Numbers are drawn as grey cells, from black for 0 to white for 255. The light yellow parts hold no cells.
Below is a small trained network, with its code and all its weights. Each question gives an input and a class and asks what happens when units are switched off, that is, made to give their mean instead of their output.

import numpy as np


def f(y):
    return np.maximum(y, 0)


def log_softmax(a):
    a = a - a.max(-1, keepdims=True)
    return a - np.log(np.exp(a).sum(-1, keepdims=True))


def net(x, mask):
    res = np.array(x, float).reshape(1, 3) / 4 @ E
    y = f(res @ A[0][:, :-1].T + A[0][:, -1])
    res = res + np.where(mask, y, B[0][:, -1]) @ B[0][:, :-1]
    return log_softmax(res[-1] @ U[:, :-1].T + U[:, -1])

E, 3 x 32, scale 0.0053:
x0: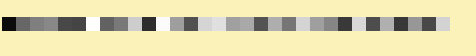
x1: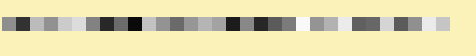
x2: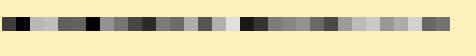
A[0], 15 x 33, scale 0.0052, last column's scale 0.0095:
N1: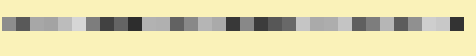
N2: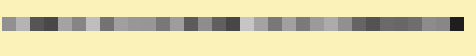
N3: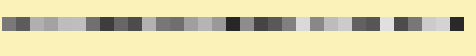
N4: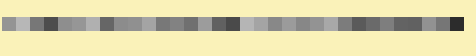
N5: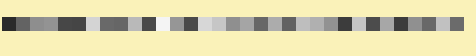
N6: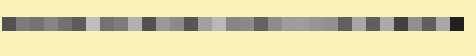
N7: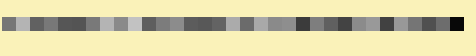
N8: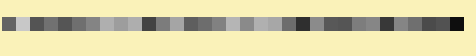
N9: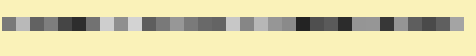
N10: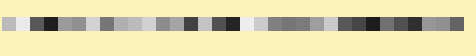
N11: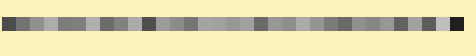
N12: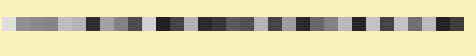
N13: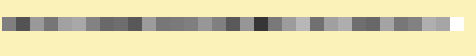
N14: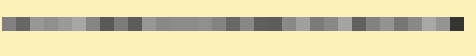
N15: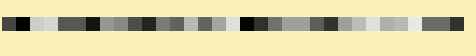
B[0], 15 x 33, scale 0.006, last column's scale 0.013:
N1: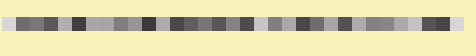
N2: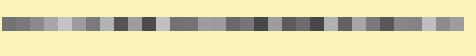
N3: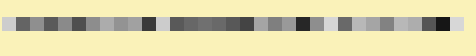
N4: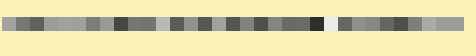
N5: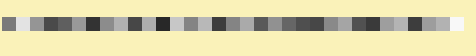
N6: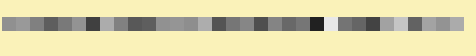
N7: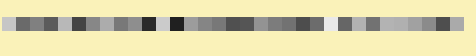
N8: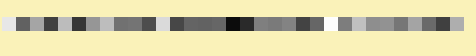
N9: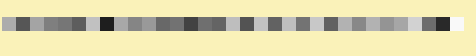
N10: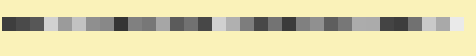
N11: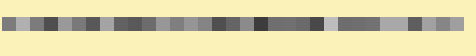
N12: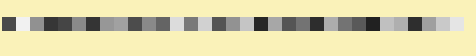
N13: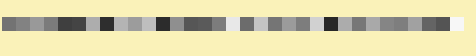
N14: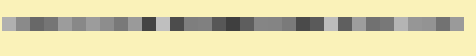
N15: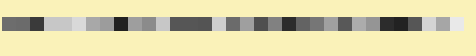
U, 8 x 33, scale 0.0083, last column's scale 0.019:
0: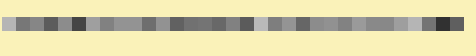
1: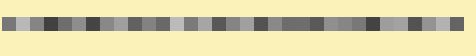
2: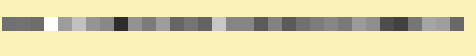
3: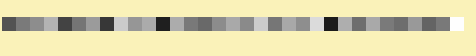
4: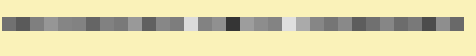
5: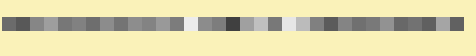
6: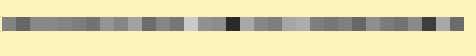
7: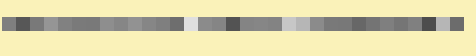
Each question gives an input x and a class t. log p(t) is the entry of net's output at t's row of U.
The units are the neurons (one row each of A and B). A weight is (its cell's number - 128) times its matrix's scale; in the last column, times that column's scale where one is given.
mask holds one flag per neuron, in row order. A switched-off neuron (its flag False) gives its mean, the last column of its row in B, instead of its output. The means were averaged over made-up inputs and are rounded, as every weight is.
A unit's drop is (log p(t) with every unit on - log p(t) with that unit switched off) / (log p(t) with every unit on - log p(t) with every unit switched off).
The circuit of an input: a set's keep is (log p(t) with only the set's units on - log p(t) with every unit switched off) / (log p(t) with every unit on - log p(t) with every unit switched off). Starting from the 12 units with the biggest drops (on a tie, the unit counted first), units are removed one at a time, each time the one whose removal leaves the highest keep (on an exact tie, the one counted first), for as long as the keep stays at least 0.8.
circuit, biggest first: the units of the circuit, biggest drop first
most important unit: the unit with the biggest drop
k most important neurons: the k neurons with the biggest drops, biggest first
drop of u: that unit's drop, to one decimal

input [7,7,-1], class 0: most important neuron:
[N3]
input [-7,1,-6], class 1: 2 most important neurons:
[N12; N15]
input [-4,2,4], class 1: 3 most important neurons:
[N12; N10; N9]
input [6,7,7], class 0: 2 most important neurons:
[N1; N3]
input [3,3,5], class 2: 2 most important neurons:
[N15; N9]
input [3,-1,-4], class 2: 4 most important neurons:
[N10; N12; N13; N9]
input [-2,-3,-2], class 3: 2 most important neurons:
[N3; N1]
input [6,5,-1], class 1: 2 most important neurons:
[N5; N9]
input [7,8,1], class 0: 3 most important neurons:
[N3; N1; N12]
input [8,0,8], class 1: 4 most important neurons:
[N5; N10; N6; N11]
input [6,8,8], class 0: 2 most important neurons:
[N1; N3]
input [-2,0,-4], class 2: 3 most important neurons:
[N10; N9; N5]
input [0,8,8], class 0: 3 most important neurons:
[N1; N3; N10]
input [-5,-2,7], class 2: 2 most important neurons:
[N15; N5]
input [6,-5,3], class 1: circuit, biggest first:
[N5]
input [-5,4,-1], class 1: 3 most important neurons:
[N12; N9; N8]
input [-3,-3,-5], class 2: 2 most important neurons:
[N10; N5]
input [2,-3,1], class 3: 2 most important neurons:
[N3; N1]
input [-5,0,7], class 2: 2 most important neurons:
[N15; N5]
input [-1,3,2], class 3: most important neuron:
[N8]
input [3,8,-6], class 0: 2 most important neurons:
[N3; N1]
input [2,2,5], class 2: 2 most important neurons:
[N15; N9]
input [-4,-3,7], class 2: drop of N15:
1.0
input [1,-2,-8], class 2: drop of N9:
0.0
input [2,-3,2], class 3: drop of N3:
0.3
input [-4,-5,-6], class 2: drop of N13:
0.2
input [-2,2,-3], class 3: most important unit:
N15
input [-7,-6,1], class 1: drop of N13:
0.2
